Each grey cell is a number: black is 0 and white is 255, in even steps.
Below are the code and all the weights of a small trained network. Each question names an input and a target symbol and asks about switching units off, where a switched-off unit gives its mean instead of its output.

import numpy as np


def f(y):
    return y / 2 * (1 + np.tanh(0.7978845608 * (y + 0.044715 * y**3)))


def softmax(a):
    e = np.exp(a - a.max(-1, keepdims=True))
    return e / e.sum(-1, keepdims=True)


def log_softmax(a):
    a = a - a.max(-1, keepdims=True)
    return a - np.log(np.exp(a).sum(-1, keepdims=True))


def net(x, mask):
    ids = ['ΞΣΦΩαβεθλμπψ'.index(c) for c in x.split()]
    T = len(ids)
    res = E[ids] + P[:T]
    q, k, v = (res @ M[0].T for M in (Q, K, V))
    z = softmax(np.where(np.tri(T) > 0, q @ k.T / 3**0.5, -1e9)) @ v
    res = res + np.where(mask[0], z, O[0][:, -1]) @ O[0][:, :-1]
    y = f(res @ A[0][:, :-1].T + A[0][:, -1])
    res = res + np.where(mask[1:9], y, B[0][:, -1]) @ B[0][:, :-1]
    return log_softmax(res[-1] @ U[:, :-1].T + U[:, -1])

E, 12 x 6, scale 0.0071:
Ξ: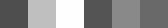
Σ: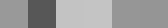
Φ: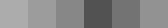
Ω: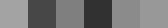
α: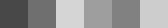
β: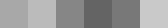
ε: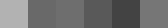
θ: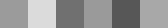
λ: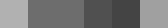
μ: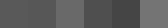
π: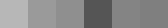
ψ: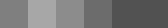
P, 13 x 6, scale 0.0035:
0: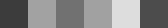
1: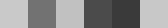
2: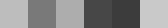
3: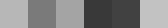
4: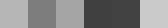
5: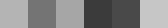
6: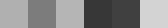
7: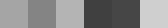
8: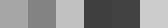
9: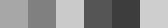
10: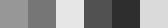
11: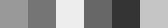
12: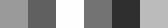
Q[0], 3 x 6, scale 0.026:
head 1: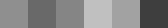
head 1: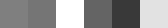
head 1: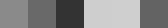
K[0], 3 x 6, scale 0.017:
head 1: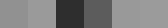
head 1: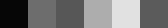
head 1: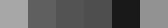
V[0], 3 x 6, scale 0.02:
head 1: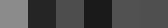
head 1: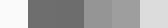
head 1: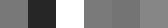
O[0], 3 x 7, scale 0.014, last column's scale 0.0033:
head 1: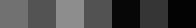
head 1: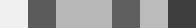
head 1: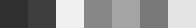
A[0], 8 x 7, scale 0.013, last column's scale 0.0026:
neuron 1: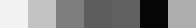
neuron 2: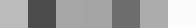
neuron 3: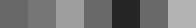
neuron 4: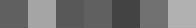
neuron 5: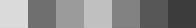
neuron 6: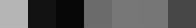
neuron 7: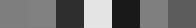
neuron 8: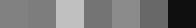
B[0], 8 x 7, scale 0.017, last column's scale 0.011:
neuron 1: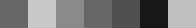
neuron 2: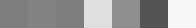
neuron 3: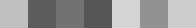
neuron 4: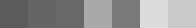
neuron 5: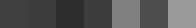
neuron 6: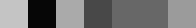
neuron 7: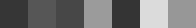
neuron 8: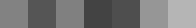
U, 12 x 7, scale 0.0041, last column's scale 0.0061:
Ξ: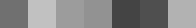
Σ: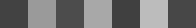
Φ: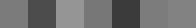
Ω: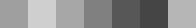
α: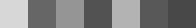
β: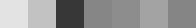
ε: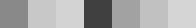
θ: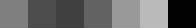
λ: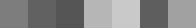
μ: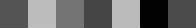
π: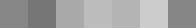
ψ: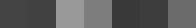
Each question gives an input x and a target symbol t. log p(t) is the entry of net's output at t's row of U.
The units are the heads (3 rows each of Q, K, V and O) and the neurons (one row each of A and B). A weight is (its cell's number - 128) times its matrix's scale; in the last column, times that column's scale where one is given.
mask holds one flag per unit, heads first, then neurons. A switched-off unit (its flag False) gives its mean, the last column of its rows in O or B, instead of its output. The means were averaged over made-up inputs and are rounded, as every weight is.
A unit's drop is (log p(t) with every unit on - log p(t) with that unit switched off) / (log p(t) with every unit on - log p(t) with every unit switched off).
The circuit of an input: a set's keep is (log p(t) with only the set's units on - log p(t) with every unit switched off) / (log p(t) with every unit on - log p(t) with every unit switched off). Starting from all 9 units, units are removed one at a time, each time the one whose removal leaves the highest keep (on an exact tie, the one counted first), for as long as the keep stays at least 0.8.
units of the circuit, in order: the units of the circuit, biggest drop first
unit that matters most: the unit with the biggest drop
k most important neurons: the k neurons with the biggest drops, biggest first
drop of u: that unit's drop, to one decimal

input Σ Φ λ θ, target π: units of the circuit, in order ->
head 1
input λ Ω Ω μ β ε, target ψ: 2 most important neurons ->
neuron 1; neuron 7
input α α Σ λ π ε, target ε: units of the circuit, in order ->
neuron 2; head 1
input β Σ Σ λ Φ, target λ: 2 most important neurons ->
neuron 2; neuron 5
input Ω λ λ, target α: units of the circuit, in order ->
neuron 3; head 1
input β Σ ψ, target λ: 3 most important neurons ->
neuron 5; neuron 2; neuron 1
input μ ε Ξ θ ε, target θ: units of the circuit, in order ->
head 1; neuron 4; neuron 3
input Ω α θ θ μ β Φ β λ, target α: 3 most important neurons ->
neuron 3; neuron 4; neuron 7
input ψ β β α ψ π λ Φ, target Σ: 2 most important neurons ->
neuron 4; neuron 3
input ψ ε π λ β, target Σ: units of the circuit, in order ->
head 1; neuron 4
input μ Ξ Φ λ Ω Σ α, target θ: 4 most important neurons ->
neuron 3; neuron 4; neuron 2; neuron 1
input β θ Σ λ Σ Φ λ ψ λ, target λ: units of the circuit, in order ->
head 1; neuron 2; neuron 5
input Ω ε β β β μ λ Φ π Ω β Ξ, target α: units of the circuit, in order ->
head 1; neuron 3
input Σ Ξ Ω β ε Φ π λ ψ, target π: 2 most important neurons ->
neuron 1; neuron 5
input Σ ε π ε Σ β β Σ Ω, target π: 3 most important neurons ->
neuron 1; neuron 5; neuron 2
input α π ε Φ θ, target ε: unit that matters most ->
neuron 2
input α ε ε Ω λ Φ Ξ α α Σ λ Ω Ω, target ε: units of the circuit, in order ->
head 1; neuron 2
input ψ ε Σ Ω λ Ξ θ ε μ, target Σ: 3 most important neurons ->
neuron 4; neuron 3; neuron 6
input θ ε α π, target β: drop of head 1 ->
0.9
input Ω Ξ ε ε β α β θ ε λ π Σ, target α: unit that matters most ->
head 1
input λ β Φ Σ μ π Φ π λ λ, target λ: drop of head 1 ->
1.4
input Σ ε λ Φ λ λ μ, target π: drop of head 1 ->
0.9
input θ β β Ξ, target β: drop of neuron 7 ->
0.0
